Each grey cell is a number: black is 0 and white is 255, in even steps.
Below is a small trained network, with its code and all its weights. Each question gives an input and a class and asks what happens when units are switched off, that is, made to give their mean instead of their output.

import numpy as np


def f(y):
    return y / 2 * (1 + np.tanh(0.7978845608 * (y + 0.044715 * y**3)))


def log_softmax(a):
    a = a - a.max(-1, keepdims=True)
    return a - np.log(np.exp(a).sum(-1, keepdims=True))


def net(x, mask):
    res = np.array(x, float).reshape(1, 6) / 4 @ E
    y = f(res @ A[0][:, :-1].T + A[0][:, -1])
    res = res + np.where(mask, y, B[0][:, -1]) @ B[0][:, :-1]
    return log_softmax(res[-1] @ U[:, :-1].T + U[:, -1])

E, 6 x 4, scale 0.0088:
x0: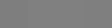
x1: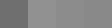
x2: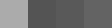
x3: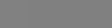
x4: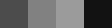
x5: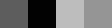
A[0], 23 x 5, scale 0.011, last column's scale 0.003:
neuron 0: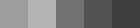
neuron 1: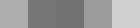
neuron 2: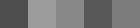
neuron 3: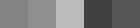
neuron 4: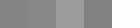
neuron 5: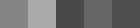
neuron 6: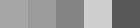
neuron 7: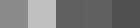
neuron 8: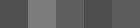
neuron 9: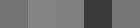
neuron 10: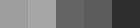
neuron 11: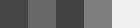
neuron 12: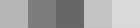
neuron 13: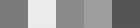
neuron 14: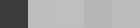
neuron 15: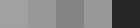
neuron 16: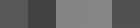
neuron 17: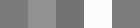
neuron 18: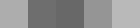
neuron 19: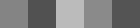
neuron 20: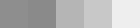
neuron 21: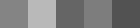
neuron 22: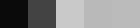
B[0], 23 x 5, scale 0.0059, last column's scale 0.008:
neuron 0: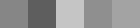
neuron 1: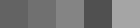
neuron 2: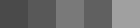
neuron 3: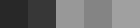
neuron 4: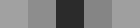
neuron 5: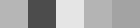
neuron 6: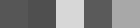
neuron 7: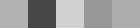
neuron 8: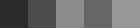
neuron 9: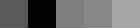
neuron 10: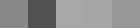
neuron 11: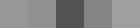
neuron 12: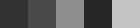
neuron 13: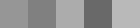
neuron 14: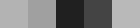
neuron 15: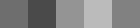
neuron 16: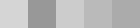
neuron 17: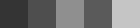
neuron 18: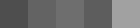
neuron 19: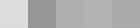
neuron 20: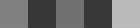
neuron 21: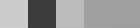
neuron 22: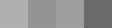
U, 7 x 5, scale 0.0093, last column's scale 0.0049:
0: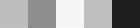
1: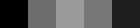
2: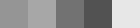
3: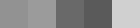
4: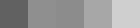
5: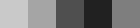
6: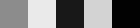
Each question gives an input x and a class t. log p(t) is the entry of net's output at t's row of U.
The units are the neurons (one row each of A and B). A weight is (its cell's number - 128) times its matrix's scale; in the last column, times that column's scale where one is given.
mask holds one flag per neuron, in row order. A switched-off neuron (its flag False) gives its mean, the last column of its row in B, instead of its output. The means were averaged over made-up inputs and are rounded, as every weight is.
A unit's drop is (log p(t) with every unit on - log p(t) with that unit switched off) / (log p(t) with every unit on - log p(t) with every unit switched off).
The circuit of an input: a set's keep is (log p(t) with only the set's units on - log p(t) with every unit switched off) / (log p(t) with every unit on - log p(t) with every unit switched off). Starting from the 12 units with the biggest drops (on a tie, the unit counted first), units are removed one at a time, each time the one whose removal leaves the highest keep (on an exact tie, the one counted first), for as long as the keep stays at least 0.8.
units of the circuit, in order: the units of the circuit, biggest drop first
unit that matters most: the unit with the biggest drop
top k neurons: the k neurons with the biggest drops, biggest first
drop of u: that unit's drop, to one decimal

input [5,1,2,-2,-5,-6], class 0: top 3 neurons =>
(neuron 5; neuron 21; neuron 7)
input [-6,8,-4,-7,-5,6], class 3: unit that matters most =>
neuron 14
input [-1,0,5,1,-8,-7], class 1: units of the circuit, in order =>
(neuron 12; neuron 17; neuron 6)
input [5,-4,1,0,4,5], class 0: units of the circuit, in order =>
(neuron 16; neuron 19)
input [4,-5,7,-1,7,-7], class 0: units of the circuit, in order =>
(neuron 5; neuron 7; neuron 0)
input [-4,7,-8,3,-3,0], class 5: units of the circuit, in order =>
(neuron 14; neuron 20)
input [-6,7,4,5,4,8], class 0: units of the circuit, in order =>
(neuron 16; neuron 19)
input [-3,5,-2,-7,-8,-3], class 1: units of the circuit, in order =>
(neuron 17; neuron 12)
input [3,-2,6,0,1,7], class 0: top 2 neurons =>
(neuron 16; neuron 19)
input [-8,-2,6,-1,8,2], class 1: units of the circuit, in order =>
(neuron 3; neuron 9)
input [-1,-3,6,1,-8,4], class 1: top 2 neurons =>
(neuron 12; neuron 17)
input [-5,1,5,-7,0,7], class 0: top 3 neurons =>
(neuron 16; neuron 19; neuron 14)
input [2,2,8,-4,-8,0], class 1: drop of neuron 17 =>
0.1
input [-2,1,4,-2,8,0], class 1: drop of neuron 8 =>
0.1
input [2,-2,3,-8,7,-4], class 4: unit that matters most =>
neuron 12
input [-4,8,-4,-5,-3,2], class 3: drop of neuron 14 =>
0.2
